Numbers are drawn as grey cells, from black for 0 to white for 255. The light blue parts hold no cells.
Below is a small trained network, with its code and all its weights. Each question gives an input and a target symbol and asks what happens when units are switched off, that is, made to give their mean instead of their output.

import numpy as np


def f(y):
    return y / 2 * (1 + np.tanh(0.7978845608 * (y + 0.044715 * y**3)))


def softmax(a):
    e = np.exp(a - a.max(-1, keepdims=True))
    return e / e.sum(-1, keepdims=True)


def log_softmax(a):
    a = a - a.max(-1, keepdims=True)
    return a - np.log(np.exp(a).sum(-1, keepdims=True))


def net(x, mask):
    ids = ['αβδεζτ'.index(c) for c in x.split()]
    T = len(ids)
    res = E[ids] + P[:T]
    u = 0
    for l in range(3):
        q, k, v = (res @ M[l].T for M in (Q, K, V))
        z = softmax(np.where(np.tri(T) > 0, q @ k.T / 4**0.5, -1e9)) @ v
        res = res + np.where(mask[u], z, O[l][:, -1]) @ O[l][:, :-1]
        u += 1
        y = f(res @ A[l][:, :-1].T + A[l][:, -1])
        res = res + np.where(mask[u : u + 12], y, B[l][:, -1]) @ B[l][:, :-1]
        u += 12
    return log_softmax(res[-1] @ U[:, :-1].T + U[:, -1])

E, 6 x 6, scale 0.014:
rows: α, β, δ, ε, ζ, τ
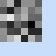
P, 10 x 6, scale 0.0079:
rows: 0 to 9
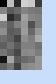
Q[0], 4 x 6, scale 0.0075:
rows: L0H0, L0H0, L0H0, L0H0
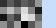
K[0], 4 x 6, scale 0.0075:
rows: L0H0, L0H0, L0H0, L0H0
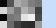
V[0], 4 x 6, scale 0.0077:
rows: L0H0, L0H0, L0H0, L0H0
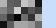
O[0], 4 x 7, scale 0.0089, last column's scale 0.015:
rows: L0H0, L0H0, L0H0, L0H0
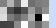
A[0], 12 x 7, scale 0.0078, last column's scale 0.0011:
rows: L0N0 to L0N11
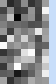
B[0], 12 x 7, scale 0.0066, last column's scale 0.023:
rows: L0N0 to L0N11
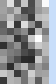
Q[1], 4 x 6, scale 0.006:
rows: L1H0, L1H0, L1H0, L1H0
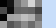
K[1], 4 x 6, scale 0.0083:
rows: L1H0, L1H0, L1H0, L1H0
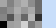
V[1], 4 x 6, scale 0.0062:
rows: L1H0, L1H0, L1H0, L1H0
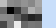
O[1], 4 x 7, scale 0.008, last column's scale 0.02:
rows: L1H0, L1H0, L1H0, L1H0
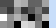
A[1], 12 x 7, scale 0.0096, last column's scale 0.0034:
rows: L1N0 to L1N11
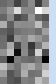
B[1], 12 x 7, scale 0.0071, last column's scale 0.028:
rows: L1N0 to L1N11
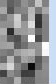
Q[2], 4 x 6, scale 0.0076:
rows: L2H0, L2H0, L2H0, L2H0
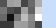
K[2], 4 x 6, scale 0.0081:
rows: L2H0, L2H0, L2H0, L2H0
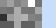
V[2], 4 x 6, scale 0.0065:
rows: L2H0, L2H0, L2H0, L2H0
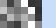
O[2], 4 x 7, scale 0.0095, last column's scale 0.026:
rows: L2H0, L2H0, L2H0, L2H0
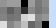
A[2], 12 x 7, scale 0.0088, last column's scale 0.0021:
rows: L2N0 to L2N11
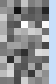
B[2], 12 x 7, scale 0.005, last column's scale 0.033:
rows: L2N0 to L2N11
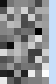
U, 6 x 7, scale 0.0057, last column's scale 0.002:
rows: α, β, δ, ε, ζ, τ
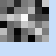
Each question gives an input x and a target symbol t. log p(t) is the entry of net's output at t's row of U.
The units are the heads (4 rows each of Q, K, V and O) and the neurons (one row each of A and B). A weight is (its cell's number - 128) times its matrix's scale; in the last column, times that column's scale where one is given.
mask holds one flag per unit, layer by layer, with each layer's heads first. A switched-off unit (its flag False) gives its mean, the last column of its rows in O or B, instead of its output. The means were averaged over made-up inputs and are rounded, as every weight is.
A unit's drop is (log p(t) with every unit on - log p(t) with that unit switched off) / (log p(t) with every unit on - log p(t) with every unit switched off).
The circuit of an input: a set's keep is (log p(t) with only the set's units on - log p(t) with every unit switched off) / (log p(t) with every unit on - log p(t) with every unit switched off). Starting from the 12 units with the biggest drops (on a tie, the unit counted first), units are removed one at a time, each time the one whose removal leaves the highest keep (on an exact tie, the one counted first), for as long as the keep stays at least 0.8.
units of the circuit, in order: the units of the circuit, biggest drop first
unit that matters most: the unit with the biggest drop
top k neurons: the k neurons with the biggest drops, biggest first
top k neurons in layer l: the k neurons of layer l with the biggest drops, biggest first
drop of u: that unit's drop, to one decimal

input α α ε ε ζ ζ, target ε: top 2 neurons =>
(L2N0; L2N7)
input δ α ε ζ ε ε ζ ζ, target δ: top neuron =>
(L0N5)
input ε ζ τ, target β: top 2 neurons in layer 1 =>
(L1N6; L1N1)
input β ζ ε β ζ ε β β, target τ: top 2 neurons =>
(L0N7; L0N8)
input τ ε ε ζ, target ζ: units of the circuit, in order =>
(L1H0; L0H0; L2N11)
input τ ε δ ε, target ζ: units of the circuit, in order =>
(L0H0; L1H0; L2H0)
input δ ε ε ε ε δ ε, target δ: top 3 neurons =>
(L2N10; L0N5; L1N2)
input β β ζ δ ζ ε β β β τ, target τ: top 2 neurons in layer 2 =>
(L2N10; L2N8)
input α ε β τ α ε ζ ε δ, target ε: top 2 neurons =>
(L2N7; L0N5)
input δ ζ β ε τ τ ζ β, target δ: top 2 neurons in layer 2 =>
(L2N10; L2N3)
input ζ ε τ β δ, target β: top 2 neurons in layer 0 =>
(L0N5; L0N11)
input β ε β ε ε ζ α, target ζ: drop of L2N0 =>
0.1
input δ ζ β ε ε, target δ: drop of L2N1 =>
-0.2
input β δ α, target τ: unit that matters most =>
L1H0
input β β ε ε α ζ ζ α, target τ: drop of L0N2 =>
-0.2
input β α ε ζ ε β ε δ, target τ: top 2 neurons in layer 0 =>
(L0N0; L0N8)
